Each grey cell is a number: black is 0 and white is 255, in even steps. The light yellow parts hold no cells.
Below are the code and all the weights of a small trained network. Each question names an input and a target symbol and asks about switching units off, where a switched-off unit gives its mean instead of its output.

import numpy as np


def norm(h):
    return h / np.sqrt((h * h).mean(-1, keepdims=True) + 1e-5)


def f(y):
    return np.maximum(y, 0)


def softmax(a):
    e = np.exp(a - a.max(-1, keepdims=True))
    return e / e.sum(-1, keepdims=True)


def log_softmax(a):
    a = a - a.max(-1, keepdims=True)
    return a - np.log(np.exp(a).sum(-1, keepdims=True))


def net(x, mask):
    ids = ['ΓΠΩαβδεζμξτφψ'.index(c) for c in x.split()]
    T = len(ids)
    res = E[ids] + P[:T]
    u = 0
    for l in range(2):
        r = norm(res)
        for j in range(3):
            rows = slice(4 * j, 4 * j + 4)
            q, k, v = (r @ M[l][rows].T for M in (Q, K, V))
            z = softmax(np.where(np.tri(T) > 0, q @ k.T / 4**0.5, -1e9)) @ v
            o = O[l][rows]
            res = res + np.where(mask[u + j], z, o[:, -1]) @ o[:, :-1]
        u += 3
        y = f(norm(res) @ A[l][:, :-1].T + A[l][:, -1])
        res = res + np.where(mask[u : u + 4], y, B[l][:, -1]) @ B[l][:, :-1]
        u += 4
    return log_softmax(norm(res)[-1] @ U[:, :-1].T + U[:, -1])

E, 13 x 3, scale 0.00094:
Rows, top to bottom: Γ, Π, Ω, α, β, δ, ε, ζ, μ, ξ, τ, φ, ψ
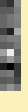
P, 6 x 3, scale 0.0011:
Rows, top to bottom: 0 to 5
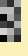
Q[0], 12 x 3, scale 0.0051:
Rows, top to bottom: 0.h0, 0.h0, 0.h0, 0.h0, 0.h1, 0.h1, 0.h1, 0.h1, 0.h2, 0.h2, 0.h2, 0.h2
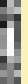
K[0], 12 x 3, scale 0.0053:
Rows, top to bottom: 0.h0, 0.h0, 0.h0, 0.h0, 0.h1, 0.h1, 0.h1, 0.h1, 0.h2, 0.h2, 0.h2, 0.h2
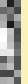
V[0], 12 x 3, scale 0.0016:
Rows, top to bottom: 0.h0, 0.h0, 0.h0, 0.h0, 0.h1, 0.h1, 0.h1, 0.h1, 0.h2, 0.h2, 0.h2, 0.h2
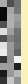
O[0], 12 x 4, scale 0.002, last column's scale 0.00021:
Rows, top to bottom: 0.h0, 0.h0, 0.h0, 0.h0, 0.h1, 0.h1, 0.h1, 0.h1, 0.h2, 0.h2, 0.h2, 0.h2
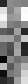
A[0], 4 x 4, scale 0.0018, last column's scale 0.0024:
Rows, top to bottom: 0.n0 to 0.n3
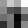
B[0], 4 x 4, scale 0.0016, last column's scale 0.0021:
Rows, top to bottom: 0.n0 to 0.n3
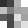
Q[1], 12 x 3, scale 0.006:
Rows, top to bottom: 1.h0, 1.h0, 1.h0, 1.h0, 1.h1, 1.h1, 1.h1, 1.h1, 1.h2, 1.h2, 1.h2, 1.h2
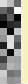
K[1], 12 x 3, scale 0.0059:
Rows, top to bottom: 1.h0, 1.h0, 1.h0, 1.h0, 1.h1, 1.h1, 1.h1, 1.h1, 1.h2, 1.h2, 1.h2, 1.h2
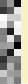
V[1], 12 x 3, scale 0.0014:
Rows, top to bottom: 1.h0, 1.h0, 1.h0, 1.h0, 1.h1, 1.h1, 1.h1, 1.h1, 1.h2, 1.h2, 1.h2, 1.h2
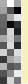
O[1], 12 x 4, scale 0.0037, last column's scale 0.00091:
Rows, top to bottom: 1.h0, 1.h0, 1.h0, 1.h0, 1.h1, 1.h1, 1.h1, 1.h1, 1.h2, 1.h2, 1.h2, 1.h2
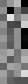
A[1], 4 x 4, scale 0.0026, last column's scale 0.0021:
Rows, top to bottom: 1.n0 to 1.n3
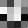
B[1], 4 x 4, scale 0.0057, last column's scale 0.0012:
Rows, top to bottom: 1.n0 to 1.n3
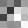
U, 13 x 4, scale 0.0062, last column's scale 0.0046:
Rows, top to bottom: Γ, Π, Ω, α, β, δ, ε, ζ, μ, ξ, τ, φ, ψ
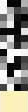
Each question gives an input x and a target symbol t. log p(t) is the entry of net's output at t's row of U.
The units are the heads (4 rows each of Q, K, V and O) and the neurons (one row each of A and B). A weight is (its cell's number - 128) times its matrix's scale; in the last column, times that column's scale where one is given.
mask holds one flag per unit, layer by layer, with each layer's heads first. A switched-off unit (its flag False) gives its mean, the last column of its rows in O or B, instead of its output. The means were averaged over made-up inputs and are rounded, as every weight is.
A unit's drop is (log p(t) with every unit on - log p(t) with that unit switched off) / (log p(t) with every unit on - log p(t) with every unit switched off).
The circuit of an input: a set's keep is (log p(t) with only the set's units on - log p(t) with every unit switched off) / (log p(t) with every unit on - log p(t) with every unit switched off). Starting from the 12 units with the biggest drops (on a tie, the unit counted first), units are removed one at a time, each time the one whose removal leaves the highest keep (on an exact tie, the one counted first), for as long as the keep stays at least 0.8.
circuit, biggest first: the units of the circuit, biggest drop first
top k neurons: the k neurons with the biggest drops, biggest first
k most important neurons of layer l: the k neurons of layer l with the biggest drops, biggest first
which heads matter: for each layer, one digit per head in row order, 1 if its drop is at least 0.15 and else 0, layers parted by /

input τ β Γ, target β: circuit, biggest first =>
1.h0
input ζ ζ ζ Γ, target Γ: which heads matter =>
111 / 001
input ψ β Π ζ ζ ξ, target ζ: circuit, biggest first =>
1.h0; 0.h1
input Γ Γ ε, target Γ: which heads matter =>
001 / 100
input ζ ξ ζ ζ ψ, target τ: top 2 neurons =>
1.n1; 1.n2
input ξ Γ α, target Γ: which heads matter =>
001 / 100
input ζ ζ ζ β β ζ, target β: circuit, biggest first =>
1.h1; 1.n2
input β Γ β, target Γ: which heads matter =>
011 / 100
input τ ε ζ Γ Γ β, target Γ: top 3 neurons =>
1.n2; 0.n3; 1.n3
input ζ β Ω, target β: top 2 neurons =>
1.n2; 0.n0
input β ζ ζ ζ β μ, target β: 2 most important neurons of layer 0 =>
0.n3; 0.n2
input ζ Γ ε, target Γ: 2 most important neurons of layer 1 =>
1.n2; 1.n3
